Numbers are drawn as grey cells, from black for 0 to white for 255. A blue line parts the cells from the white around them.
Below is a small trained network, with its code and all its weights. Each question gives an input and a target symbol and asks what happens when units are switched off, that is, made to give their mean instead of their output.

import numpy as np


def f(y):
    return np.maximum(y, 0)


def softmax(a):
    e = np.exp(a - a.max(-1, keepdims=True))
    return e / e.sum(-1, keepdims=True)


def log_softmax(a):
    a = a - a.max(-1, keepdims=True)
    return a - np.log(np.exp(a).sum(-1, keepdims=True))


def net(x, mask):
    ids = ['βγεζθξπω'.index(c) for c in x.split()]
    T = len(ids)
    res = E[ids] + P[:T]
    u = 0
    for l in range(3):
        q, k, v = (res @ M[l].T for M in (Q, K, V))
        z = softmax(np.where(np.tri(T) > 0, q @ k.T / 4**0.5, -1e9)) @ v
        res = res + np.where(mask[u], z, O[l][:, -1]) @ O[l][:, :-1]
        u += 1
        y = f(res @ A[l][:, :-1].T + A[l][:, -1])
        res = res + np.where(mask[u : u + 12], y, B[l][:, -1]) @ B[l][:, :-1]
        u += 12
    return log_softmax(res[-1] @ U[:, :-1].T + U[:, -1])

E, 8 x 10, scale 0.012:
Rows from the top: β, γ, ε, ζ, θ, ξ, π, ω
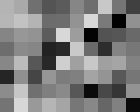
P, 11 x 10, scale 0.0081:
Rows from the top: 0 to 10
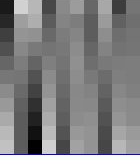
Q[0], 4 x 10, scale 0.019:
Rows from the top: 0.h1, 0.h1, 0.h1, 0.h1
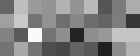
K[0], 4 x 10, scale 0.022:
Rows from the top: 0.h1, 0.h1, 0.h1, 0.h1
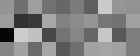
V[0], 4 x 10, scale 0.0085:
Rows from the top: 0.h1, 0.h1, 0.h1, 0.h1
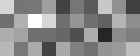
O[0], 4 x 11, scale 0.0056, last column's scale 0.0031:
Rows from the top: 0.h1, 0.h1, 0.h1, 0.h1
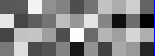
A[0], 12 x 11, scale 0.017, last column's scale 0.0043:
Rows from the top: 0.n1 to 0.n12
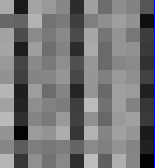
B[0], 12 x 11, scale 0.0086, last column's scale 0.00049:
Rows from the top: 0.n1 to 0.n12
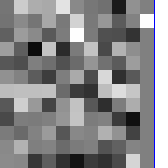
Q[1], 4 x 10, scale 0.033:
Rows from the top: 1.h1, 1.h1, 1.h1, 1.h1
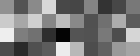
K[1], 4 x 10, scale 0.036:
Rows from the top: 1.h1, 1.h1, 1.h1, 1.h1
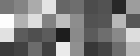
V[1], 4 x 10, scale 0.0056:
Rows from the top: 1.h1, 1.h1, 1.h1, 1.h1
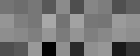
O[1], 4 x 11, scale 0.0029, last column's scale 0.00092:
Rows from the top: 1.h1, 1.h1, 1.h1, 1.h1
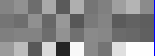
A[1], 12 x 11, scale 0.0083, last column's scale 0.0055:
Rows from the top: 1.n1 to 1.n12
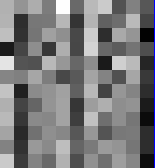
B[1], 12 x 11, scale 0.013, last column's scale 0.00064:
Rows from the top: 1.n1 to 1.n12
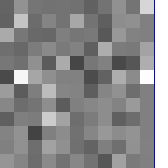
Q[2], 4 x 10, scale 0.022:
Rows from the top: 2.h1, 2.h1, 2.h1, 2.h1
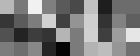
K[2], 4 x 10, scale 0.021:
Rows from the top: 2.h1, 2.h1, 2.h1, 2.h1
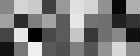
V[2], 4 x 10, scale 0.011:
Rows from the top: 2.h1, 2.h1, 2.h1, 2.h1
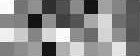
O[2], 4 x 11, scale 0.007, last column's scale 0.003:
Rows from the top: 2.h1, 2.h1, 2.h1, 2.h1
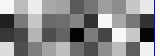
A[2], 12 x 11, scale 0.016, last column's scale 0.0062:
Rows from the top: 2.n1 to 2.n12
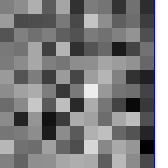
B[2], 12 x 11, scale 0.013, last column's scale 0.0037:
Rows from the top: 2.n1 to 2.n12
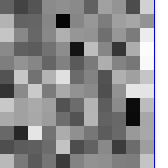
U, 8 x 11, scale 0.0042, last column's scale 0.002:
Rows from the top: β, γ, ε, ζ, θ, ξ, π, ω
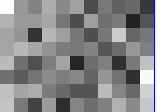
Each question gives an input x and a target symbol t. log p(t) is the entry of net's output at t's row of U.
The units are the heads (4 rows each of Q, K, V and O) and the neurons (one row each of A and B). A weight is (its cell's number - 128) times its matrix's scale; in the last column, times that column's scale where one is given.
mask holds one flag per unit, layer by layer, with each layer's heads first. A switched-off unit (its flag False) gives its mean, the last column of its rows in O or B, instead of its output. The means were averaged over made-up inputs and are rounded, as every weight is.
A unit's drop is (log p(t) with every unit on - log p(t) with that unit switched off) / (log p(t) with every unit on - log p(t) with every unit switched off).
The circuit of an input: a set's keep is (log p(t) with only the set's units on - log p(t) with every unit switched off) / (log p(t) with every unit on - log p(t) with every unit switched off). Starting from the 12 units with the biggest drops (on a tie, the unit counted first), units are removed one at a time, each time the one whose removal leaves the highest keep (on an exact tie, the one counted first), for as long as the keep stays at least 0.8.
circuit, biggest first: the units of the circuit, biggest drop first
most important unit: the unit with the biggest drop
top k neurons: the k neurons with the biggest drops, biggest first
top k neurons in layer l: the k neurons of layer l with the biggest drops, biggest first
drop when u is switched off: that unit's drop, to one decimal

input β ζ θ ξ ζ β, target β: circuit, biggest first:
[0.h1 2.h1]
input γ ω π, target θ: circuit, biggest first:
[2.n4]
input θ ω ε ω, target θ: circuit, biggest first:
[2.h1 2.n11 0.h1]
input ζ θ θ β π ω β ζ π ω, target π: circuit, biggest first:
[0.h1 2.h1 2.n5]
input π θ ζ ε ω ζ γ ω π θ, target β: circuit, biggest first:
[0.h1 2.h1]
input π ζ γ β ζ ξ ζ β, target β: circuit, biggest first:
[2.h1 0.h1]
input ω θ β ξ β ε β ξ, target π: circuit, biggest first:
[2.h1 0.h1 2.n5]
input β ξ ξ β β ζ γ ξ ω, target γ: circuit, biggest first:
[1.h1 2.n8]
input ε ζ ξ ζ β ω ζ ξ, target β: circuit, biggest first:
[2.h1 0.h1]
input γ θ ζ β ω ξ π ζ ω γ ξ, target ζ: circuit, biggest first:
[0.h1 2.h1 2.n7]
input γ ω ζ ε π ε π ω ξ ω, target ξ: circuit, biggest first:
[2.h1 0.h1]
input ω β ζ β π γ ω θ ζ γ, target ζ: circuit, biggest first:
[2.n7 2.h1]
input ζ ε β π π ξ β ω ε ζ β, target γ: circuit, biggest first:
[0.h1 2.n9 2.h1]
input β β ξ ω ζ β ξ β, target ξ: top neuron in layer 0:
[0.n2]
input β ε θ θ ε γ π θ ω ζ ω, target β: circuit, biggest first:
[0.h1 1.n6 2.h1]
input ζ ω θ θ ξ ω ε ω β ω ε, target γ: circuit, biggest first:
[2.h1 2.n9 0.h1]
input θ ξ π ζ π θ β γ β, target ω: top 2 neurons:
[1.n6 2.n2]
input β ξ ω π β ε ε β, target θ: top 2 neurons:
[2.n11 0.n2]
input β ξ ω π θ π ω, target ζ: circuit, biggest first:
[2.h1 2.n7 0.h1]
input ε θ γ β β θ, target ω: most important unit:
1.h1
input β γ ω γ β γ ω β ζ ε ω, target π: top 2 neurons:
[1.n6 2.n5]
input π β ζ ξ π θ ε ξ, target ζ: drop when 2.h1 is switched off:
1.1
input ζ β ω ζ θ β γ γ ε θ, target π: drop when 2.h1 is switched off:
0.9
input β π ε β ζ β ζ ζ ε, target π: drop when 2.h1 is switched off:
1.0
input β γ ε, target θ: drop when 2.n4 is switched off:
0.7
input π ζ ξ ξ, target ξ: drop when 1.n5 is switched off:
0.0
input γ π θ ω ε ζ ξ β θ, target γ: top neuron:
[2.n9]
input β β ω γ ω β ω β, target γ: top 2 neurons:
[2.n9 0.n2]
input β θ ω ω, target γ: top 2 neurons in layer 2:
[2.n8 2.n9]
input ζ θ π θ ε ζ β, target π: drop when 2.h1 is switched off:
0.9
